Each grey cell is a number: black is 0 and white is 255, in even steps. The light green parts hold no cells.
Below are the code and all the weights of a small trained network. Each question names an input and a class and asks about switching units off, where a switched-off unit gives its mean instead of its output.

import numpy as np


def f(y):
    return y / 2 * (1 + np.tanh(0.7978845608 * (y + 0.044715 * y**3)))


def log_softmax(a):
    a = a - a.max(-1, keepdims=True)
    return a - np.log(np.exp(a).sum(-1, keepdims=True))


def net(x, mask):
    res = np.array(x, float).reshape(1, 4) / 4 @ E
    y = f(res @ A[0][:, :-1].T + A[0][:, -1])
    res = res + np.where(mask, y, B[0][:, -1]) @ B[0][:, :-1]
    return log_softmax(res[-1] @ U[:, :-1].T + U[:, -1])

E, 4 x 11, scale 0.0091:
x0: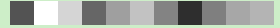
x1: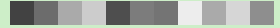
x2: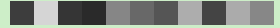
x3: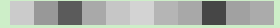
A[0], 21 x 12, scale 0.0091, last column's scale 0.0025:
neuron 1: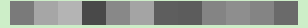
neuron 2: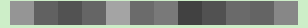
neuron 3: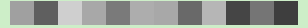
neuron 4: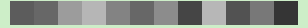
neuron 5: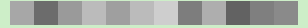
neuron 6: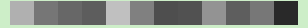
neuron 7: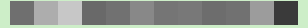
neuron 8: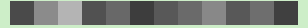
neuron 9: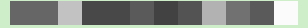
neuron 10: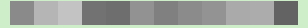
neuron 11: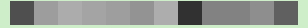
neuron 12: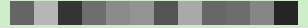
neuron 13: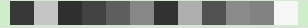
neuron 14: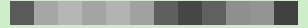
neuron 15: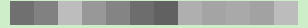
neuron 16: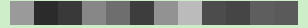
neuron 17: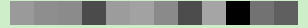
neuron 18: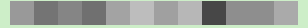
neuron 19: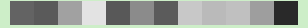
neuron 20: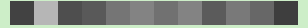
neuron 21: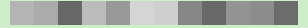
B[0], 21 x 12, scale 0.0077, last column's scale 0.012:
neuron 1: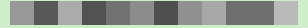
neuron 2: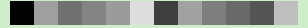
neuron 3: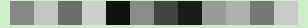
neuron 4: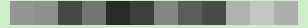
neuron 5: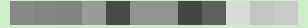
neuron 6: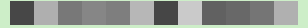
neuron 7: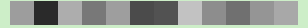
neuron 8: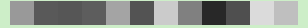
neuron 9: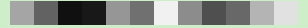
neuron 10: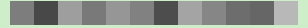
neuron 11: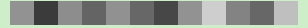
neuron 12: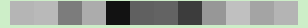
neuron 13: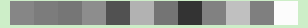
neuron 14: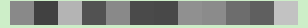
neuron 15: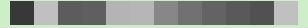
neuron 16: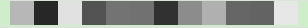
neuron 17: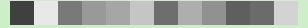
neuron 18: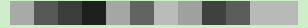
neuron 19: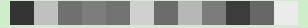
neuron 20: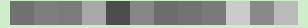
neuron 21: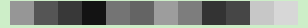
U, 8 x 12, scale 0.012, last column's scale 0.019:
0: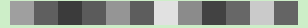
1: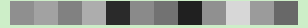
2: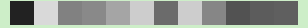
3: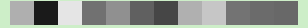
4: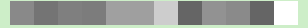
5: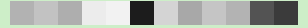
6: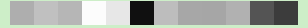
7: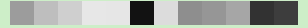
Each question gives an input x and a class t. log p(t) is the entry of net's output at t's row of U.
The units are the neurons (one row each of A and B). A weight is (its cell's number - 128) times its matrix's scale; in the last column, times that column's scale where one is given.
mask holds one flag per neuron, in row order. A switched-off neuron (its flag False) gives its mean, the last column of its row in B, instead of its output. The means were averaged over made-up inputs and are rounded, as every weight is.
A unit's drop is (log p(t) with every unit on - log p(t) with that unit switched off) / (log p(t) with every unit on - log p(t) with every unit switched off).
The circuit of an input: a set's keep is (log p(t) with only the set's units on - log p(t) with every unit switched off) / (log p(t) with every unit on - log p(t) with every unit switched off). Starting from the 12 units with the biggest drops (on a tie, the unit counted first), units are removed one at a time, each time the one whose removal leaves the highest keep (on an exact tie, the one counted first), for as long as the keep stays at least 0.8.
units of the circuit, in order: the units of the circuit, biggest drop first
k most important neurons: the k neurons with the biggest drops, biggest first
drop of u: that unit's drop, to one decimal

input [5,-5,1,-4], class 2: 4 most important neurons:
neuron 17; neuron 16; neuron 21; neuron 6
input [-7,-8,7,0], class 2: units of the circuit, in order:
neuron 2
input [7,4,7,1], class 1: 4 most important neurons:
neuron 13; neuron 12; neuron 16; neuron 20
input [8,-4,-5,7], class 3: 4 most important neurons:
neuron 11; neuron 14; neuron 9; neuron 1
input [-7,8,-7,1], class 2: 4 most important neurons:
neuron 19; neuron 15; neuron 13; neuron 12
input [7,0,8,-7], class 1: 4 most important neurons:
neuron 13; neuron 20; neuron 12; neuron 21
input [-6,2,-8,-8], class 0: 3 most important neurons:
neuron 9; neuron 8; neuron 13
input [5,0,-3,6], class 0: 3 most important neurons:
neuron 21; neuron 16; neuron 18
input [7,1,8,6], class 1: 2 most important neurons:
neuron 13; neuron 12
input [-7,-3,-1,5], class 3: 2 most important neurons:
neuron 16; neuron 9
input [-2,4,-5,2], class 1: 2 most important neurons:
neuron 5; neuron 3
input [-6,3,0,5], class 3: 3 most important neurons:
neuron 16; neuron 9; neuron 8
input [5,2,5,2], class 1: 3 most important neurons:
neuron 13; neuron 16; neuron 12
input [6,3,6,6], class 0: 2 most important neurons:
neuron 18; neuron 21
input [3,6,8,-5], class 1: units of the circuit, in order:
neuron 13
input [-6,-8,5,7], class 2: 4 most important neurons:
neuron 2; neuron 6; neuron 9; neuron 8
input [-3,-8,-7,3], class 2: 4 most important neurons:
neuron 17; neuron 2; neuron 6; neuron 13
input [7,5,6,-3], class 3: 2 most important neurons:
neuron 7; neuron 10
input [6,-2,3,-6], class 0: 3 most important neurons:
neuron 9; neuron 8; neuron 16
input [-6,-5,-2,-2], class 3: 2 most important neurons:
neuron 16; neuron 19
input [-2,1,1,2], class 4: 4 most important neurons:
neuron 9; neuron 8; neuron 21; neuron 14
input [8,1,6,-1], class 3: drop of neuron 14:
0.1
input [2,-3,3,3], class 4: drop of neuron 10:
-0.1
